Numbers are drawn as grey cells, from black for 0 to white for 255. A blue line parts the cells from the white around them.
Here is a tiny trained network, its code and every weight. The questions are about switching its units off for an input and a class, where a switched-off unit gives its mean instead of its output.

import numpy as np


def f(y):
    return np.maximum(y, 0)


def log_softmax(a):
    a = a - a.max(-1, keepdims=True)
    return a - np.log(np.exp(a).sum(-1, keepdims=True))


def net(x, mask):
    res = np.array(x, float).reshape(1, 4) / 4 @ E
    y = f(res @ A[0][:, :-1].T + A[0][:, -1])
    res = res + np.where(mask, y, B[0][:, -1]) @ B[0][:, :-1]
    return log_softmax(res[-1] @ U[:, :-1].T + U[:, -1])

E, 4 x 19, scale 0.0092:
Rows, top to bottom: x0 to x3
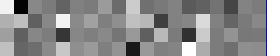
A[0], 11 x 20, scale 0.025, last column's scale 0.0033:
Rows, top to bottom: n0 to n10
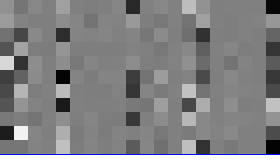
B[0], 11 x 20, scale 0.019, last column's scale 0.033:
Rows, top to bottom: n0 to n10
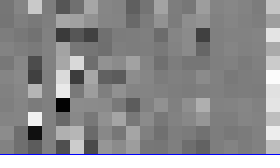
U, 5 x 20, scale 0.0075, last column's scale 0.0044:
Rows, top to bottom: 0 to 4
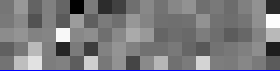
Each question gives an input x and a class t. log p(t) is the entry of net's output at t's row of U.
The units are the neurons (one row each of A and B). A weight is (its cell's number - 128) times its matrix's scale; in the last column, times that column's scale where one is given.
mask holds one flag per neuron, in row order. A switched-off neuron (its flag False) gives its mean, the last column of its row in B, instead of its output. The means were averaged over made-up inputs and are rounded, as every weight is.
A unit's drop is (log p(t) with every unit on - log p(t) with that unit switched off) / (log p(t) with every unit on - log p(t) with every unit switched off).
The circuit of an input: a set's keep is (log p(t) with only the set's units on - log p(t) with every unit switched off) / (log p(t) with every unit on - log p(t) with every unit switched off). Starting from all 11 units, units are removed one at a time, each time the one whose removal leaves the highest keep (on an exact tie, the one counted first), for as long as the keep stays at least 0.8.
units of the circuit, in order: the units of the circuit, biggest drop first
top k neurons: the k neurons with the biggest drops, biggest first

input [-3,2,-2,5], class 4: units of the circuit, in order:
(n0)
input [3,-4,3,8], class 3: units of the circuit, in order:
(n6; n4; n9; n0)
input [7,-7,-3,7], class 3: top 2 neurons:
(n9; n2)
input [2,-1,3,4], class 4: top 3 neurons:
(n9; n2; n10)
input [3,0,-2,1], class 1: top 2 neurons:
(n6; n5)
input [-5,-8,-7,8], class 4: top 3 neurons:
(n0; n8; n4)
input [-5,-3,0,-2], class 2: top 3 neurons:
(n9; n2; n6)
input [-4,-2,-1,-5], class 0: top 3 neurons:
(n4; n10; n5)
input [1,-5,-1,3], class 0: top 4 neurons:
(n5; n9; n6; n2)
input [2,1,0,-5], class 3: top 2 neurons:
(n5; n9)
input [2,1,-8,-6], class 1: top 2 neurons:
(n6; n5)
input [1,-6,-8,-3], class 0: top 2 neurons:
(n2; n5)
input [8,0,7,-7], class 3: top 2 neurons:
(n2; n9)
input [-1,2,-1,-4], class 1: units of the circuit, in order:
(n6)
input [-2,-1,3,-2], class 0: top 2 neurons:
(n4; n10)
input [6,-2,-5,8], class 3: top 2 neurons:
(n10; n5)
